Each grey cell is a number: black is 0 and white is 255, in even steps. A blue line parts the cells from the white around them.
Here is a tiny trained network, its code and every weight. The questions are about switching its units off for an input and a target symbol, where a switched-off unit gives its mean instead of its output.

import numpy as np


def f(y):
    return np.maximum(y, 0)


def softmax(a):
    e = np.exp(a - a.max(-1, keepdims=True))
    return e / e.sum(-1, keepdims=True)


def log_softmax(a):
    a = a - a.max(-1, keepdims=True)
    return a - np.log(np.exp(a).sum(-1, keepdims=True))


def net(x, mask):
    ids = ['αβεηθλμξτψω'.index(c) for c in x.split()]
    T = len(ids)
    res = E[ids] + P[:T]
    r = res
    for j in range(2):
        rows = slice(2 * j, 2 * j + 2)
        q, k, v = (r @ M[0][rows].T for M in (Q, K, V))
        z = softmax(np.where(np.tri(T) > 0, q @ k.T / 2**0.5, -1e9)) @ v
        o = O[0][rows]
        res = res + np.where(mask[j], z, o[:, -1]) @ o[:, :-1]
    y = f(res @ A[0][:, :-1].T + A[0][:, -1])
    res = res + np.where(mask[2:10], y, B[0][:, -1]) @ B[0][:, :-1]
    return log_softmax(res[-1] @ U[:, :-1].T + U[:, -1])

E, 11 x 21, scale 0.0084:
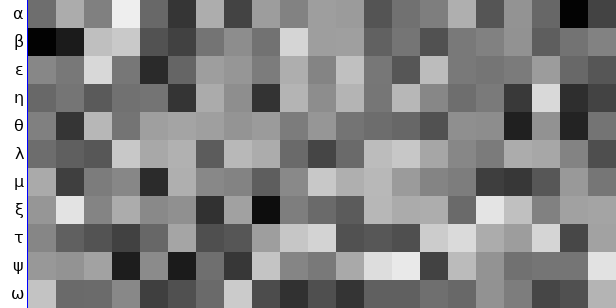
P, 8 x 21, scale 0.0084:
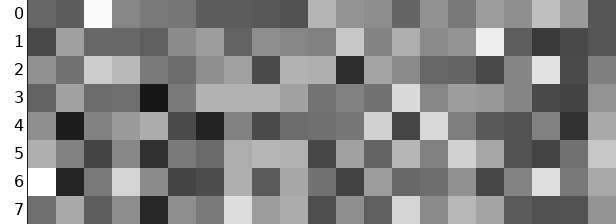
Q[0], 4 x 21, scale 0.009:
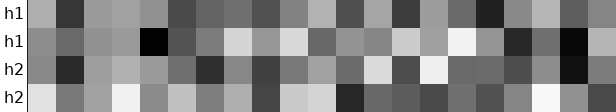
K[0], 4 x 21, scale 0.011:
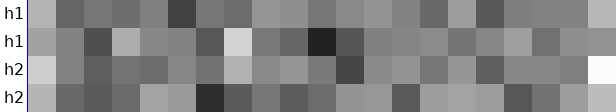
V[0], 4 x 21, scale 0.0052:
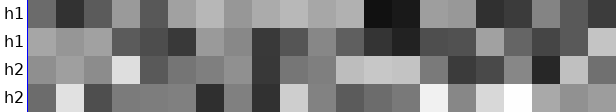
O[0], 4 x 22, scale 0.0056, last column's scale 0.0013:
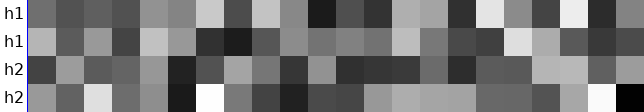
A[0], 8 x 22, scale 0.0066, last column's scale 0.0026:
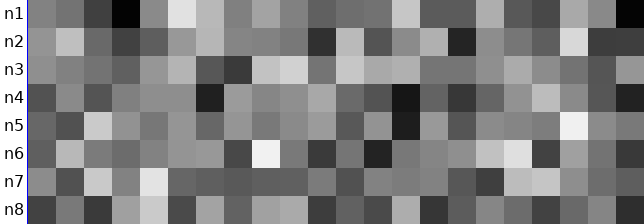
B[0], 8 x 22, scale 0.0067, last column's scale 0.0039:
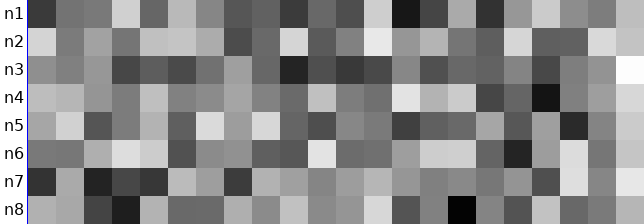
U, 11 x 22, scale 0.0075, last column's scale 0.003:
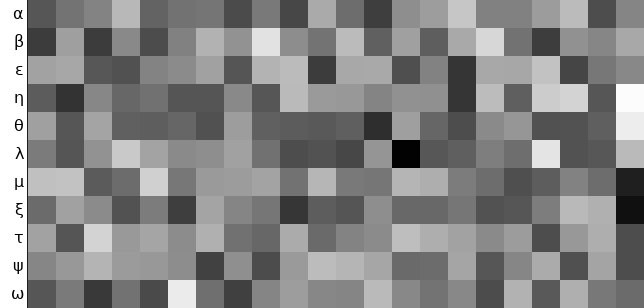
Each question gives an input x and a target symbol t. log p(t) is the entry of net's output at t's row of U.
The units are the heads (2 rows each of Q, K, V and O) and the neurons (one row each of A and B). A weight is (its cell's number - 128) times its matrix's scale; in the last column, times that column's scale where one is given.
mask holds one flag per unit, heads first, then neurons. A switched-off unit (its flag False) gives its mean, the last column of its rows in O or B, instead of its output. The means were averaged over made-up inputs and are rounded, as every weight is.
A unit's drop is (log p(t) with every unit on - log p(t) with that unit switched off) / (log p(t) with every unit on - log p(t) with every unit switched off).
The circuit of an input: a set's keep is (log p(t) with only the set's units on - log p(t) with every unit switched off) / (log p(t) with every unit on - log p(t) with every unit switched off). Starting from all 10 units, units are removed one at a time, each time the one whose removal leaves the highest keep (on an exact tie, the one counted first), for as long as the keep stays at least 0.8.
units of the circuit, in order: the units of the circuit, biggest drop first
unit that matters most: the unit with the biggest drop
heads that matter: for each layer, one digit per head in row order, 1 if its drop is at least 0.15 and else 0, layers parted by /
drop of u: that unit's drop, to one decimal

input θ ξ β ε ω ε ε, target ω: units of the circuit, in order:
n7; h1
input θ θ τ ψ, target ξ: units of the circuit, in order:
n3; n1; h1
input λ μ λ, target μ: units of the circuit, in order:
h2; n4
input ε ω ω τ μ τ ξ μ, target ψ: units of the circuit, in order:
h1
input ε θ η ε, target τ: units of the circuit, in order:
n2; h1; n6
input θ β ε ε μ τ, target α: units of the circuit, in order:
h1; n6; n1
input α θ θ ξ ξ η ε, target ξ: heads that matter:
01
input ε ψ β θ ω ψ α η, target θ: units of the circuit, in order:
h1; n3
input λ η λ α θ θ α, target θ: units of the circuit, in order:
h2; n3; h1
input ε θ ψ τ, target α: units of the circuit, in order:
n6; h1; n1
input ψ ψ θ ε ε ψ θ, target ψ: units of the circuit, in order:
h1; n4
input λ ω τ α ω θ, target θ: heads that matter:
10
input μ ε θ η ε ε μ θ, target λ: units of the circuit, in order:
n1; h1; n7
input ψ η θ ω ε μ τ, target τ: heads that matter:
01
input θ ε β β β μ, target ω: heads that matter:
10
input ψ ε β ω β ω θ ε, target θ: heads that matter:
10
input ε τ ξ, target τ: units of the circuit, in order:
h2
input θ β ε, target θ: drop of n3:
0.6
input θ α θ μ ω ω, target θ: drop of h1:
1.0
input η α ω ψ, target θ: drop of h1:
0.7
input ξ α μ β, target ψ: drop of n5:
0.0
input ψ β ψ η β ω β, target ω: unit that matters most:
n7
